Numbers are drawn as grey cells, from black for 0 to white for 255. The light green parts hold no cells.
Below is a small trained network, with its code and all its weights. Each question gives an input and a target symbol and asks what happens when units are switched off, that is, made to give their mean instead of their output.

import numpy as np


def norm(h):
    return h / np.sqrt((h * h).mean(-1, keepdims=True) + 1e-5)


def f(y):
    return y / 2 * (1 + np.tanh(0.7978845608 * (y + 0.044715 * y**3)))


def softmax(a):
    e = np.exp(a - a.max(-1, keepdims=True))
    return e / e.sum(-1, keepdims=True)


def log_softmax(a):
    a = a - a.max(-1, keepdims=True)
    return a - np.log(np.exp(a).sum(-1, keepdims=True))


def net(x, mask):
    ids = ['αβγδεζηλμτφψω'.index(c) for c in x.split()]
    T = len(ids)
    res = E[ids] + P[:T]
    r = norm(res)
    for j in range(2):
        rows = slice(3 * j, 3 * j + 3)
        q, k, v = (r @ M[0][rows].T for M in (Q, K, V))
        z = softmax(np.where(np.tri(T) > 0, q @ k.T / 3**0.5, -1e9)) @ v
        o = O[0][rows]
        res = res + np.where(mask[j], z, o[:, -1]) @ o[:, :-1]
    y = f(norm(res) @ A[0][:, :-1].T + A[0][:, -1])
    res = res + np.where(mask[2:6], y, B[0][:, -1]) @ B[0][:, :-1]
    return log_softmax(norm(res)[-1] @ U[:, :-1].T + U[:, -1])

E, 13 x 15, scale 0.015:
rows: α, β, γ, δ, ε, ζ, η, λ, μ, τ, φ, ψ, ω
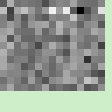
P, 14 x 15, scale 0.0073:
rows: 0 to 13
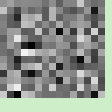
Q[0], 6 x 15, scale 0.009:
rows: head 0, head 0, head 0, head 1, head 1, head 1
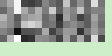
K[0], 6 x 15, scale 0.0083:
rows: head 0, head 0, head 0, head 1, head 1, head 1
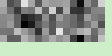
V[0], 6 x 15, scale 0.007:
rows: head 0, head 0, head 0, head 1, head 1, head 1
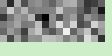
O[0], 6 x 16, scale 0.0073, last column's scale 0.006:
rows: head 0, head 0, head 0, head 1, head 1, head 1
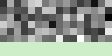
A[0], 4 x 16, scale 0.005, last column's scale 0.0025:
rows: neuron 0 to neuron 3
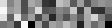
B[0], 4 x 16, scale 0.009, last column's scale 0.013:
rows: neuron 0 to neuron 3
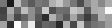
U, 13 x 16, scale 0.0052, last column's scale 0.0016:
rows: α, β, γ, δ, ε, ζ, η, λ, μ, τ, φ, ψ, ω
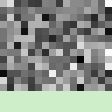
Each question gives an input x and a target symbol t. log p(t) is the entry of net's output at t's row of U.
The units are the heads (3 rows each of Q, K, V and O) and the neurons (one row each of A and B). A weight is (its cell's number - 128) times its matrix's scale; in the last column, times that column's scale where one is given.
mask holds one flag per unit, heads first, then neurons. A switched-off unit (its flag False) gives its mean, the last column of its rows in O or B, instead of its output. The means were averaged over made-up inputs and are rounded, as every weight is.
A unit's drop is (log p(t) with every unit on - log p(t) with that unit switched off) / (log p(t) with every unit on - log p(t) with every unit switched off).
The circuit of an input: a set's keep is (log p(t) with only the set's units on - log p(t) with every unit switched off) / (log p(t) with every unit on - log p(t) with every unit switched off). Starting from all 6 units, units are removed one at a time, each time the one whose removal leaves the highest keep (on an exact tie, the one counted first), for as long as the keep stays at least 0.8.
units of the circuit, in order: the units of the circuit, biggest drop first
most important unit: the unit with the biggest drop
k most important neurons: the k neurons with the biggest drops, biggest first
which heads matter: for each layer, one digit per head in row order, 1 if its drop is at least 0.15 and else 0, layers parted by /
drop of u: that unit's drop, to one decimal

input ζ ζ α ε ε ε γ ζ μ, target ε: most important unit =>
neuron 2
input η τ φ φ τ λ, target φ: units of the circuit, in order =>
[head 0; head 1]
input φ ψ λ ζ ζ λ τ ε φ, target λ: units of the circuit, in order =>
[head 1; head 0]
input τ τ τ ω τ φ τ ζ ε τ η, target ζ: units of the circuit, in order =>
[neuron 3; head 1; head 0]
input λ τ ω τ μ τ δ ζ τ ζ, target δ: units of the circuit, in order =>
[head 1; head 0]
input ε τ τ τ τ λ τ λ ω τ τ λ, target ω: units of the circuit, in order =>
[head 1; neuron 1]
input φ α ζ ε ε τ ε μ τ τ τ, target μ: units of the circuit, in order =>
[head 0; head 1]
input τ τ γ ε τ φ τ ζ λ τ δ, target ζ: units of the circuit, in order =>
[head 1; neuron 3; head 0]
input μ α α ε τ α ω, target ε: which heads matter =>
01
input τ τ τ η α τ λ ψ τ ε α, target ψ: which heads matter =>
11
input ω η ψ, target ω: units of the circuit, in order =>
[head 1; head 0]
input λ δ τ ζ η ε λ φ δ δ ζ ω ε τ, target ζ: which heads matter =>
01
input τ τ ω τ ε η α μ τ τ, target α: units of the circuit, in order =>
[head 0; head 1]
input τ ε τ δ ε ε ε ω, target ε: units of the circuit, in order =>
[head 1; neuron 2; head 0; neuron 1]
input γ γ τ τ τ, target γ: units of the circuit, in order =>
[head 0]
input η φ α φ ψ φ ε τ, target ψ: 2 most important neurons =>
[neuron 0; neuron 1]
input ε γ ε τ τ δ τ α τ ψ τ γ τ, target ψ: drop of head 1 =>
0.1
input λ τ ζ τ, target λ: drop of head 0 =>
0.2
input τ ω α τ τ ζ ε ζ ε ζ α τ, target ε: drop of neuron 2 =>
0.5
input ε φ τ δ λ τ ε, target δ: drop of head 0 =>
0.4
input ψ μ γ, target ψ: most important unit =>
head 0
